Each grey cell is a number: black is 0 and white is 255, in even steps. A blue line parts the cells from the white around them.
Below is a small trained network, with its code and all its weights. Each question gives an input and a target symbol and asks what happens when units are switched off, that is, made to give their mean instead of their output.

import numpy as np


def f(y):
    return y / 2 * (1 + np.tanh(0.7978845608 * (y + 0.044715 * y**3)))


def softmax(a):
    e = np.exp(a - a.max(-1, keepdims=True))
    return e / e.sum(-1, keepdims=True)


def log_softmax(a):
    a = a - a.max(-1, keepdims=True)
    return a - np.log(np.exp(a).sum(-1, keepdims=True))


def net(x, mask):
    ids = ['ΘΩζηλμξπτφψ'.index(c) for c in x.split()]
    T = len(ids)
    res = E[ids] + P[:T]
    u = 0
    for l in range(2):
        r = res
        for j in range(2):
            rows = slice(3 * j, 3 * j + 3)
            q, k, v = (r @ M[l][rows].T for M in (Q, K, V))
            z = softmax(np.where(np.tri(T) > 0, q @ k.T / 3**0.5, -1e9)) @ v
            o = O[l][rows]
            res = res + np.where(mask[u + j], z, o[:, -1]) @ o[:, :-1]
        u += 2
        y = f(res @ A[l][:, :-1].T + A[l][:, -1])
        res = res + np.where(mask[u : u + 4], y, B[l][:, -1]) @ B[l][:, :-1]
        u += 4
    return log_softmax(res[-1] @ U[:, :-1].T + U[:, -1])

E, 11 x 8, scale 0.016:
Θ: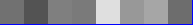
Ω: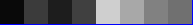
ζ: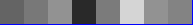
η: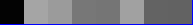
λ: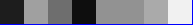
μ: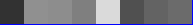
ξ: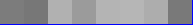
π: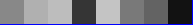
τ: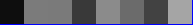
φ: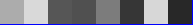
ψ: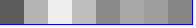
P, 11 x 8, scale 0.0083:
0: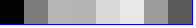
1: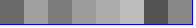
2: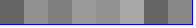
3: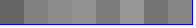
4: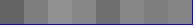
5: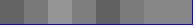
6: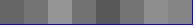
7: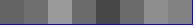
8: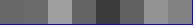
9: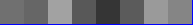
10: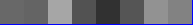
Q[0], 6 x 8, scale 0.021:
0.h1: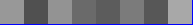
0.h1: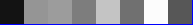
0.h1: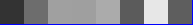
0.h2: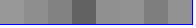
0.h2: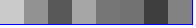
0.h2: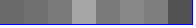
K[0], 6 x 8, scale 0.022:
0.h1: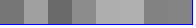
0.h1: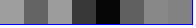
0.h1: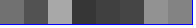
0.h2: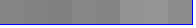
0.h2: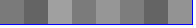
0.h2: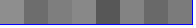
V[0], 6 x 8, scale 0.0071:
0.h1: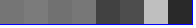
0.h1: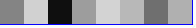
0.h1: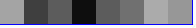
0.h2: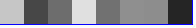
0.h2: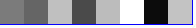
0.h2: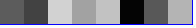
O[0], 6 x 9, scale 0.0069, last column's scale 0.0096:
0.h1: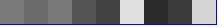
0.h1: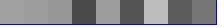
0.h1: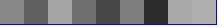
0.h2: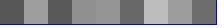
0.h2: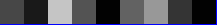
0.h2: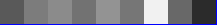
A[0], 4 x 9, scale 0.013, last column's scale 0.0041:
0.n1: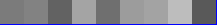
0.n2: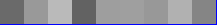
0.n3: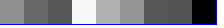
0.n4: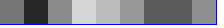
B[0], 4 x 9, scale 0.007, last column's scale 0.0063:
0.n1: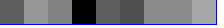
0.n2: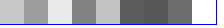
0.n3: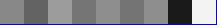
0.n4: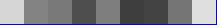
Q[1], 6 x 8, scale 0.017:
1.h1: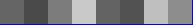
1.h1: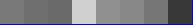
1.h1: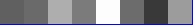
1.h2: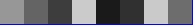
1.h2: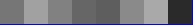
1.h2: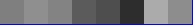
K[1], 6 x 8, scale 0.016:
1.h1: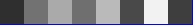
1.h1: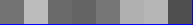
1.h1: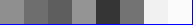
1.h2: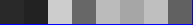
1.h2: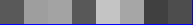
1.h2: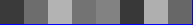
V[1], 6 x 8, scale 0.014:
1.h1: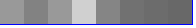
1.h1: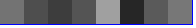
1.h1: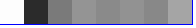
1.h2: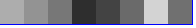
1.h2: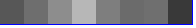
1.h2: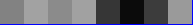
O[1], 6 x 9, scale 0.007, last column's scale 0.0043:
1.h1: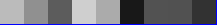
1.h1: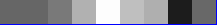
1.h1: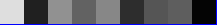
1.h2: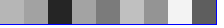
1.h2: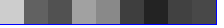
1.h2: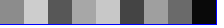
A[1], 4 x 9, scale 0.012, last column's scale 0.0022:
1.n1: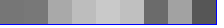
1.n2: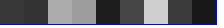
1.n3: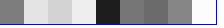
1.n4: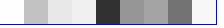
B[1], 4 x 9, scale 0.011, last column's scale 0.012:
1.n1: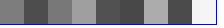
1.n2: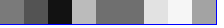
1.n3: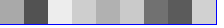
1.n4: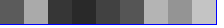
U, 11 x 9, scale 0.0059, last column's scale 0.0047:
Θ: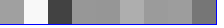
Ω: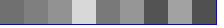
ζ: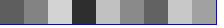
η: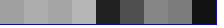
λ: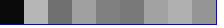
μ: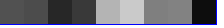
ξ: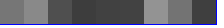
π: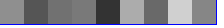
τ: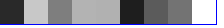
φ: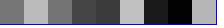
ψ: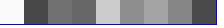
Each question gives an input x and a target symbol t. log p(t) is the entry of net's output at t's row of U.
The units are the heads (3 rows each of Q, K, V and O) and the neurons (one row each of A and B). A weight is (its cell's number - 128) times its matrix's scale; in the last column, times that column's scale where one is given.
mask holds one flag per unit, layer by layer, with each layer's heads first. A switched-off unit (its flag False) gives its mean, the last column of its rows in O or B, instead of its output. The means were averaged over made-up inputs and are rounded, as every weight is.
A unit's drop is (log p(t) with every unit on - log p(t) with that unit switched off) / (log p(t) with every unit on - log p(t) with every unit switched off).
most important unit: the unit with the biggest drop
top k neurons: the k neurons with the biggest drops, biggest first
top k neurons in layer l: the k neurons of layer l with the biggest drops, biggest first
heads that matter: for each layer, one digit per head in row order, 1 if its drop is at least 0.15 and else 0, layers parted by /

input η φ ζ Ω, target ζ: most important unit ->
0.n3
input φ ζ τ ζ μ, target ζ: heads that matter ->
11 / 11
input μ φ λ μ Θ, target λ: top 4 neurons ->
(0.n1; 0.n3; 1.n1; 1.n3)
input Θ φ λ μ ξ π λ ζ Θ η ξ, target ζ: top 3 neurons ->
(0.n2; 0.n3; 0.n4)
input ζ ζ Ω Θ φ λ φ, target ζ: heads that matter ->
11 / 01
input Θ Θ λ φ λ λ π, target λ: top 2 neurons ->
(0.n1; 1.n1)
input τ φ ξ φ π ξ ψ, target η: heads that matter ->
00 / 01
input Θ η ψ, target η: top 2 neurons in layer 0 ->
(0.n2; 0.n4)
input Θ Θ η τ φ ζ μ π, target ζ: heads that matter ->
01 / 11
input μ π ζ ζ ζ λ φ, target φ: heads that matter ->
00 / 00
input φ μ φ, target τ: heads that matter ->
01 / 11
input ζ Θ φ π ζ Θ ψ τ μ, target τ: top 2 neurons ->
(0.n2; 0.n3)
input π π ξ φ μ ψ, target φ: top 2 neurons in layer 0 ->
(0.n4; 0.n3)
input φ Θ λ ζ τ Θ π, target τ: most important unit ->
0.h1
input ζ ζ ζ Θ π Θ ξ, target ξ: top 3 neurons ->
(1.n4; 0.n1; 1.n3)
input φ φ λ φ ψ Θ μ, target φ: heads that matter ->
11 / 00
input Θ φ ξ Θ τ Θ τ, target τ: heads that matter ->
01 / 01
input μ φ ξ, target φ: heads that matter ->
01 / 01
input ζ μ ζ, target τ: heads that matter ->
11 / 11
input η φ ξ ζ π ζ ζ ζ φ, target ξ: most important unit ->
0.n2
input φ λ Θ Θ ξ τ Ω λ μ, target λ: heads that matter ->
01 / 11
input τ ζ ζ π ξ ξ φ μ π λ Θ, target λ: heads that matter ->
01 / 11
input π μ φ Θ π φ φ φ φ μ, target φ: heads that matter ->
10 / 00
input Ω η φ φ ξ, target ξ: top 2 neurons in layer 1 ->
(1.n4; 1.n1)
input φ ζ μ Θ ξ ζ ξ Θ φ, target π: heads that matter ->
11 / 01
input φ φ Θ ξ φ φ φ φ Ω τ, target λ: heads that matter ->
00 / 11
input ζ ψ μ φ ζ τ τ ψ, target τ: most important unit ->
0.h2
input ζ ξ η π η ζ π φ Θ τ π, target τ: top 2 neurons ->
(0.n3; 1.n1)
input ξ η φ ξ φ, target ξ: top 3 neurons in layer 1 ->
(1.n2; 1.n3; 1.n4)
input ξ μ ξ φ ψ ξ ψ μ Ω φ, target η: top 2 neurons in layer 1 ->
(1.n2; 1.n3)
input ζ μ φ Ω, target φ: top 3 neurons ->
(0.n4; 0.n3; 1.n2)
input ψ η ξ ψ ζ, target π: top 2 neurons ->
(1.n2; 0.n4)
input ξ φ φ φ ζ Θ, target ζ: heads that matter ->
11 / 10
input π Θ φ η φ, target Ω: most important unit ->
0.h2
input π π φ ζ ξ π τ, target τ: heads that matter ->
01 / 01
